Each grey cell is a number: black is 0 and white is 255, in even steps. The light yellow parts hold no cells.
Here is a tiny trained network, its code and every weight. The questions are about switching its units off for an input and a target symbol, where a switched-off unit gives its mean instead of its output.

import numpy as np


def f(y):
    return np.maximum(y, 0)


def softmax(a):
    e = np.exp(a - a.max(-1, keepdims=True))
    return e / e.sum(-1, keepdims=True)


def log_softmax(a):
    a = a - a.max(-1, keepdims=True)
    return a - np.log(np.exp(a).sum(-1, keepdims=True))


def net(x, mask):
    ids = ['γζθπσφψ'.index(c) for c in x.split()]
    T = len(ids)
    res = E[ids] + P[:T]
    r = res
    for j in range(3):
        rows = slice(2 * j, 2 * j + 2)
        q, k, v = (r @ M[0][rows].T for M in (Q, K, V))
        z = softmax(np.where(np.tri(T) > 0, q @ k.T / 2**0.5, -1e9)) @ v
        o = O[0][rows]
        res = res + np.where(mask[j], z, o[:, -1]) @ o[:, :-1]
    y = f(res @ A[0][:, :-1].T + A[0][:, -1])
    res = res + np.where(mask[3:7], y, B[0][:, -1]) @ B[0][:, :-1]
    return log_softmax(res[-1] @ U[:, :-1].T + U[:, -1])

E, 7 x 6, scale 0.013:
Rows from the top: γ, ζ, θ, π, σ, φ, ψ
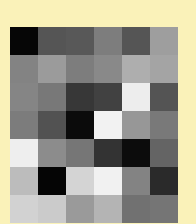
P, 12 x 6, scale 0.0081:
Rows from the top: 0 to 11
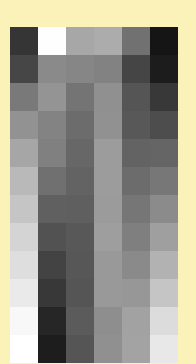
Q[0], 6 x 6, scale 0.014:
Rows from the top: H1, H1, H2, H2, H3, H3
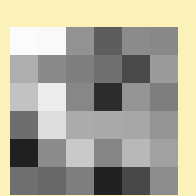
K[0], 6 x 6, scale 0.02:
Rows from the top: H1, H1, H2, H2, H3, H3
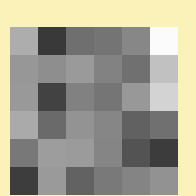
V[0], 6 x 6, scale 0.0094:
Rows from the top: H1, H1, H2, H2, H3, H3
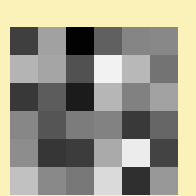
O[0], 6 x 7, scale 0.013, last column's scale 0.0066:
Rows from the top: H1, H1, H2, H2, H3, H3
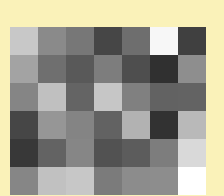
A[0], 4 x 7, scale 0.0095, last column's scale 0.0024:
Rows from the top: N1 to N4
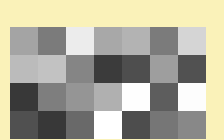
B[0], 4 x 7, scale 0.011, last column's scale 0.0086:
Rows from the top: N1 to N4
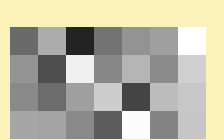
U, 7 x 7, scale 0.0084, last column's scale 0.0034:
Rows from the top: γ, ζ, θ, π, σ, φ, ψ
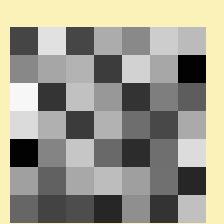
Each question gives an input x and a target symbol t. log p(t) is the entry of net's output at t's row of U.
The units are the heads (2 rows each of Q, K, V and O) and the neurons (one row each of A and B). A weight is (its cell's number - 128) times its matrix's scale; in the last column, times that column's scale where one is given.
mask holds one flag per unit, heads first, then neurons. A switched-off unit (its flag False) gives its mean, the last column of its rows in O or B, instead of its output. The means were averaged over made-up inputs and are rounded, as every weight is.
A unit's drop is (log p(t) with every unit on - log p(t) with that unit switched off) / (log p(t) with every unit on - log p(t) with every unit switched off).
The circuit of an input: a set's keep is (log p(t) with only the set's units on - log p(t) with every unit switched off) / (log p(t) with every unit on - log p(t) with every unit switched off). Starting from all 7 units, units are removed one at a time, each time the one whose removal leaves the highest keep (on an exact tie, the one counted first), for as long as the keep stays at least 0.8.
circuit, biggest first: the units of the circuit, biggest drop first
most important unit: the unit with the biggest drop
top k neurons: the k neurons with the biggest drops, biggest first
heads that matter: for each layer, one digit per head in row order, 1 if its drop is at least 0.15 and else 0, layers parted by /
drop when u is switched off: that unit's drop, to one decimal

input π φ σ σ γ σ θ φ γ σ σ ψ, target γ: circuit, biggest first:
[N1, H1, H3]
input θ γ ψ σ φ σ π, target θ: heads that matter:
110
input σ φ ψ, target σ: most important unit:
H2
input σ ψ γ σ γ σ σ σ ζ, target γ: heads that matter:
001
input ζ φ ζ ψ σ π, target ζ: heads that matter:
011
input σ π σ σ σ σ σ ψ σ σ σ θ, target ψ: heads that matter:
001
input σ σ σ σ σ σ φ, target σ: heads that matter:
011
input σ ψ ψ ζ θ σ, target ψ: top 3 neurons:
[N3, N4, N2]
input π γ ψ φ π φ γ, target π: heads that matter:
110
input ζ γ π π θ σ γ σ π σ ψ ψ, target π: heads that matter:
100
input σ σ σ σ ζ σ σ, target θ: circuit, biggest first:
[H2, N1]
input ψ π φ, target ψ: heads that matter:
110
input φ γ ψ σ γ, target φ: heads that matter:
100
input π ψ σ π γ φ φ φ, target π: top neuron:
[N2]
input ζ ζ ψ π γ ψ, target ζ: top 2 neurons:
[N2, N3]
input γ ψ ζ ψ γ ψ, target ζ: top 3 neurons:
[N2, N1, N3]
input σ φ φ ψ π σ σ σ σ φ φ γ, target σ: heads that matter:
010
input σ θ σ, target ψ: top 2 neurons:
[N4, N3]
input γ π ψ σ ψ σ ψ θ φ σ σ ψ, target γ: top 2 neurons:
[N1, N2]
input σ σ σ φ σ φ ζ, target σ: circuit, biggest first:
[H2, N4, N3]
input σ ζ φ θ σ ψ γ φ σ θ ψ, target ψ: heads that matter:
101
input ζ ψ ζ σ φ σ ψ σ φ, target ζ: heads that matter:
010
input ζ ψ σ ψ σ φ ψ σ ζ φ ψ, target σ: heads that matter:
001
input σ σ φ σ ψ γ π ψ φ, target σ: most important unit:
H3
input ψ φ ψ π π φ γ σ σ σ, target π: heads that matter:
010
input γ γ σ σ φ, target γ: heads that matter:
010
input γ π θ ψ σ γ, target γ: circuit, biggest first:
[H2]
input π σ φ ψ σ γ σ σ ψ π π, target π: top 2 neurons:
[N2, N1]
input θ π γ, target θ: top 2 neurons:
[N1, N2]
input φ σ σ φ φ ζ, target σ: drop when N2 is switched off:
0.0
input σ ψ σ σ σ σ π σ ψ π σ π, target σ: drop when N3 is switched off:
0.1
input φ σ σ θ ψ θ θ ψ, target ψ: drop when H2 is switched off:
0.0
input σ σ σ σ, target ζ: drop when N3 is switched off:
0.0
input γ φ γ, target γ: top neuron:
[N2]
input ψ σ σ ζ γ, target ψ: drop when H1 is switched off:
0.4
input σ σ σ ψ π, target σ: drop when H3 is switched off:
0.3
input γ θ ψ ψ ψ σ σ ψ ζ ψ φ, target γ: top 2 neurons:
[N1, N2]
